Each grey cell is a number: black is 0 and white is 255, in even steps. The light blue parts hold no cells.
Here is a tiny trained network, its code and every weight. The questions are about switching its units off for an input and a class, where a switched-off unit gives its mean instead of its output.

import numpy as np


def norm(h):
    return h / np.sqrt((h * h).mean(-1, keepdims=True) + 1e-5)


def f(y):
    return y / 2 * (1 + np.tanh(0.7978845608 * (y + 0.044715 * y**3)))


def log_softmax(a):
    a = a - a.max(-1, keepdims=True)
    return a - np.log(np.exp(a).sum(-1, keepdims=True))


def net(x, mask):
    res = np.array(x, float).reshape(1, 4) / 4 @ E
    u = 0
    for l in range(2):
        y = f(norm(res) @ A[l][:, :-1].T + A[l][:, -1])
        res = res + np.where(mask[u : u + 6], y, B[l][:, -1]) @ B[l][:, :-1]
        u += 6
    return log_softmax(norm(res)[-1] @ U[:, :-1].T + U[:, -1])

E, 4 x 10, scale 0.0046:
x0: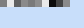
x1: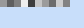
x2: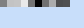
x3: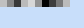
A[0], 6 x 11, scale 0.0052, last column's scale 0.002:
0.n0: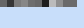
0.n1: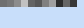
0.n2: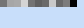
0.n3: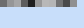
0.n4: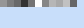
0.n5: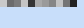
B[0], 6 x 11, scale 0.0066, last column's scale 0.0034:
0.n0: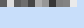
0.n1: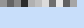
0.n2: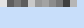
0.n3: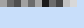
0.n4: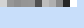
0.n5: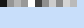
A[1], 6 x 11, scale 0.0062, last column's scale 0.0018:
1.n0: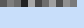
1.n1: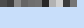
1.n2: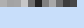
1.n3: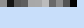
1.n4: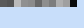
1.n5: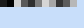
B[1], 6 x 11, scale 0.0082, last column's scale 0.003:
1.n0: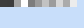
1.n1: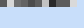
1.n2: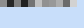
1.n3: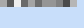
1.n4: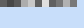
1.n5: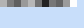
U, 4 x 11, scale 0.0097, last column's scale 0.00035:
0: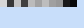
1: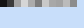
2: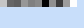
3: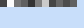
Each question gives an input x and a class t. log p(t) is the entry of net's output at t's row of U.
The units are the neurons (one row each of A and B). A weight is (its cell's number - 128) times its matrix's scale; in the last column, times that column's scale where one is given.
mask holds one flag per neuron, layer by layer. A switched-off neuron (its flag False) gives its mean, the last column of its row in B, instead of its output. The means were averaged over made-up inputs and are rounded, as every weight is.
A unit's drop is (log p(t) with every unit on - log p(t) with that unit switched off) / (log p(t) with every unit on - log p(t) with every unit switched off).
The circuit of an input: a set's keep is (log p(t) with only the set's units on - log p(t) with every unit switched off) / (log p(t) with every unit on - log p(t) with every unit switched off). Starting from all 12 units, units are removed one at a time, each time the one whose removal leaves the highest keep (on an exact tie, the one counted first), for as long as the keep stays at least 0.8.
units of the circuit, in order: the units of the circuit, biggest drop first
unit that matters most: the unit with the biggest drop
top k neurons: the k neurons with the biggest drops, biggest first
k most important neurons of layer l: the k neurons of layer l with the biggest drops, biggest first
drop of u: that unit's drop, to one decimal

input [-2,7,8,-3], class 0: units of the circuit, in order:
(1.n2)
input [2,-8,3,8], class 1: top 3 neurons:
(1.n0 0.n3 1.n5)
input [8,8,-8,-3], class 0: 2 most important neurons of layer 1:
(1.n3 1.n1)
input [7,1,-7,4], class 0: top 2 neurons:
(0.n0 1.n3)
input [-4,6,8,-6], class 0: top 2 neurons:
(0.n2 1.n2)
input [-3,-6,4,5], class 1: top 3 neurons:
(1.n0 0.n4 0.n3)
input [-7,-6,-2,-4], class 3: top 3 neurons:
(1.n1 0.n5 0.n0)
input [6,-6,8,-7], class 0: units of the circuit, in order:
(1.n2 0.n0)
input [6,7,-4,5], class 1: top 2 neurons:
(0.n5 0.n0)
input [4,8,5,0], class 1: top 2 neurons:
(0.n5 0.n4)
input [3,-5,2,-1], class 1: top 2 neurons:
(1.n0 0.n4)
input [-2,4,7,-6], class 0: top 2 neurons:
(0.n2 1.n2)
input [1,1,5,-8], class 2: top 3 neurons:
(1.n5 0.n3 0.n4)
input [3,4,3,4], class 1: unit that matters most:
0.n4
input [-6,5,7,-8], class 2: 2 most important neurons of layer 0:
(0.n3 0.n4)
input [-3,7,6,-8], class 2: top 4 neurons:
(1.n5 0.n3 0.n4 1.n0)
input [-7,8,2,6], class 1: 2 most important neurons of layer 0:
(0.n5 0.n3)
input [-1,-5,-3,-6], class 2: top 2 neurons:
(1.n5 0.n5)
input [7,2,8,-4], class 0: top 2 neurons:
(1.n2 0.n0)
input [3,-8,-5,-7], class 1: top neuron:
(1.n0)
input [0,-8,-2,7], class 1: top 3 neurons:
(1.n0 0.n3 1.n5)
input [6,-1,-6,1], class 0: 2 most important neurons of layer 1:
(1.n3 1.n1)
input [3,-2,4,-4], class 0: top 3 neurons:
(0.n2 0.n0 0.n5)
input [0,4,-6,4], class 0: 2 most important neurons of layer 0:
(0.n4 0.n3)
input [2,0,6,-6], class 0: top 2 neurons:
(0.n2 1.n2)
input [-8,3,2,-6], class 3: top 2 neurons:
(1.n1 0.n0)
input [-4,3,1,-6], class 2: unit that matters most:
1.n5
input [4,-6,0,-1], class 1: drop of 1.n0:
0.7
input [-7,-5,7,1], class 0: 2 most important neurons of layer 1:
(1.n2 1.n0)
